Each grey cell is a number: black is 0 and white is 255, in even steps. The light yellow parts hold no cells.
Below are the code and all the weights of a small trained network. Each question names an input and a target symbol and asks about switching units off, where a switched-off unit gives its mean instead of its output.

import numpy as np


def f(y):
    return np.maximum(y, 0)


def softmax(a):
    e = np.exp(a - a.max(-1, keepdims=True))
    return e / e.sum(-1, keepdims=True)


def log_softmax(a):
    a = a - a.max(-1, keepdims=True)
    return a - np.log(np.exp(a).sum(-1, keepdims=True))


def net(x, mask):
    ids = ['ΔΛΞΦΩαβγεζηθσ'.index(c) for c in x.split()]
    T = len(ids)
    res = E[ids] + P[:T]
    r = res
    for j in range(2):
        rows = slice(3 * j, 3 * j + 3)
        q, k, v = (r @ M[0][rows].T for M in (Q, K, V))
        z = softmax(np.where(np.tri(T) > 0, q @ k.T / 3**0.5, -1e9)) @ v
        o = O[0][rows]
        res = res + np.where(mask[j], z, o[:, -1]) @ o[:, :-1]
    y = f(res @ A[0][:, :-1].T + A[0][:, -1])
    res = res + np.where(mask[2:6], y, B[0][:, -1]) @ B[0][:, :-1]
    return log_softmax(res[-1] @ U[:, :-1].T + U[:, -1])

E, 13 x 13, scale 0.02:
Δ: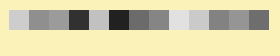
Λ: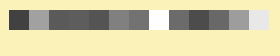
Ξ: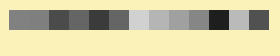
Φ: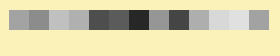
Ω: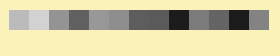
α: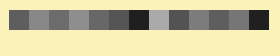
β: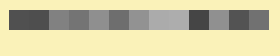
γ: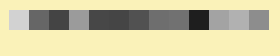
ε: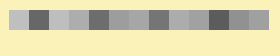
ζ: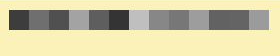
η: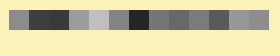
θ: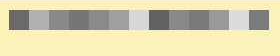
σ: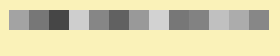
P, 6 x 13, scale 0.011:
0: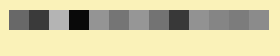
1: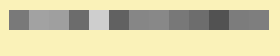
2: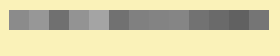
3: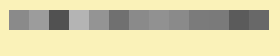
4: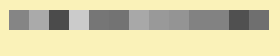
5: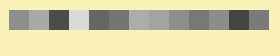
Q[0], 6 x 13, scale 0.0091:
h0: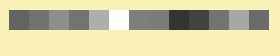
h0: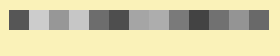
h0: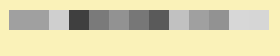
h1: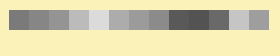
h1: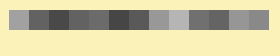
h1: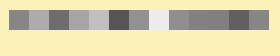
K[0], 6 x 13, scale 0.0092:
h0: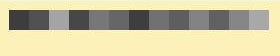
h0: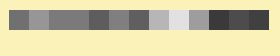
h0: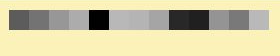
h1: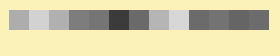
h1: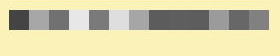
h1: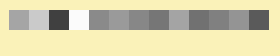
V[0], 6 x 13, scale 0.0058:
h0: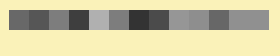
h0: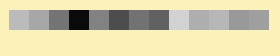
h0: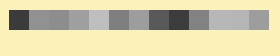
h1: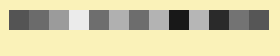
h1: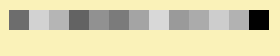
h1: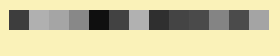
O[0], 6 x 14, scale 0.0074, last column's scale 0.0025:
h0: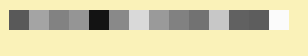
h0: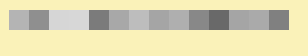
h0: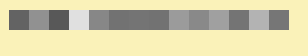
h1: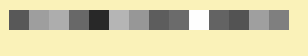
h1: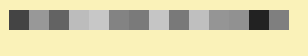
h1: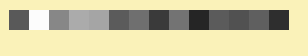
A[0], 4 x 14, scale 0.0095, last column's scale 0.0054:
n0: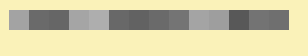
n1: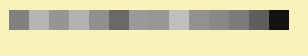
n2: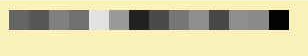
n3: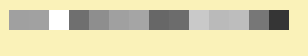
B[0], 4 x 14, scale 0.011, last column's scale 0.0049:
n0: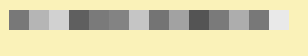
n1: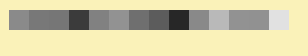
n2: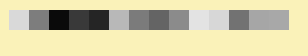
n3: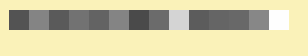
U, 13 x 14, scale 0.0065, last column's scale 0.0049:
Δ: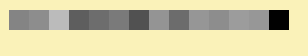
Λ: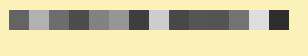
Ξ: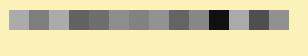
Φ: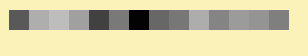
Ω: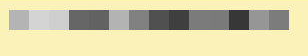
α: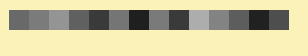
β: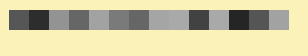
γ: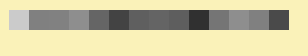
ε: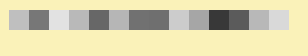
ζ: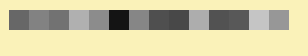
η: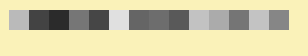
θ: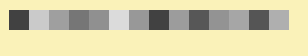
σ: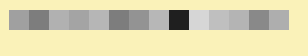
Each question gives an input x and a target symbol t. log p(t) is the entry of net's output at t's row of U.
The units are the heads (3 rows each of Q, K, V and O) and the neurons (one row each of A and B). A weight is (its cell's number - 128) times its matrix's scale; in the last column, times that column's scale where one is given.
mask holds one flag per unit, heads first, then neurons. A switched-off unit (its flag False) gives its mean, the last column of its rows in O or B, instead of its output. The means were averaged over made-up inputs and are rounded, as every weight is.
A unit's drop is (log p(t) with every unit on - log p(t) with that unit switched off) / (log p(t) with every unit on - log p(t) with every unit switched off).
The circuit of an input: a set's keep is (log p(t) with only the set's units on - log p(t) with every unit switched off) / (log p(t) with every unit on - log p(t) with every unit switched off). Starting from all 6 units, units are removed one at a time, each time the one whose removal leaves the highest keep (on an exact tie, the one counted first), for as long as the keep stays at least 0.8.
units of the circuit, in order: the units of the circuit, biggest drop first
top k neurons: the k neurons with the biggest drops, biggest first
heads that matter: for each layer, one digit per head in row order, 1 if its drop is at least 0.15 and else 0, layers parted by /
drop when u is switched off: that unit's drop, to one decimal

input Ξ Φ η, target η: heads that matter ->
00
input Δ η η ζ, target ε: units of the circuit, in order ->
h0
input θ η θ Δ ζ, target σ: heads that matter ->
10
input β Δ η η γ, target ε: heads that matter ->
11
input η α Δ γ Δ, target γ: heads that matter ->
01
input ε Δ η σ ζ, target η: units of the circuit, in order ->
n1, h0, h1, n3
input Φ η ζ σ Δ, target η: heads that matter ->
10
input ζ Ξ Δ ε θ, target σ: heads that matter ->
01
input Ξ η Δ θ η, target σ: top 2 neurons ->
n1, n3
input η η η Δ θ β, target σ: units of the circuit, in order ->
h0, n1, h1
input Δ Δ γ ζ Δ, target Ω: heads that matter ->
01
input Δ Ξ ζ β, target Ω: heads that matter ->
11
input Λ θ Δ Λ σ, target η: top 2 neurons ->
n1, n3
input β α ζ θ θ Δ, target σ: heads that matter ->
01
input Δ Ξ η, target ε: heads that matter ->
10
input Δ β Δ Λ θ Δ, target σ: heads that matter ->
01
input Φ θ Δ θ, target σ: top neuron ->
n1
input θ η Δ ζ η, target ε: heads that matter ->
11
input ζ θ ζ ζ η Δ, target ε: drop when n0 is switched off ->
0.1
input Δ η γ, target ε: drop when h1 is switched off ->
0.3
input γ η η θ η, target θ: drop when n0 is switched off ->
0.7
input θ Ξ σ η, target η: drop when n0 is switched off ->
-0.1
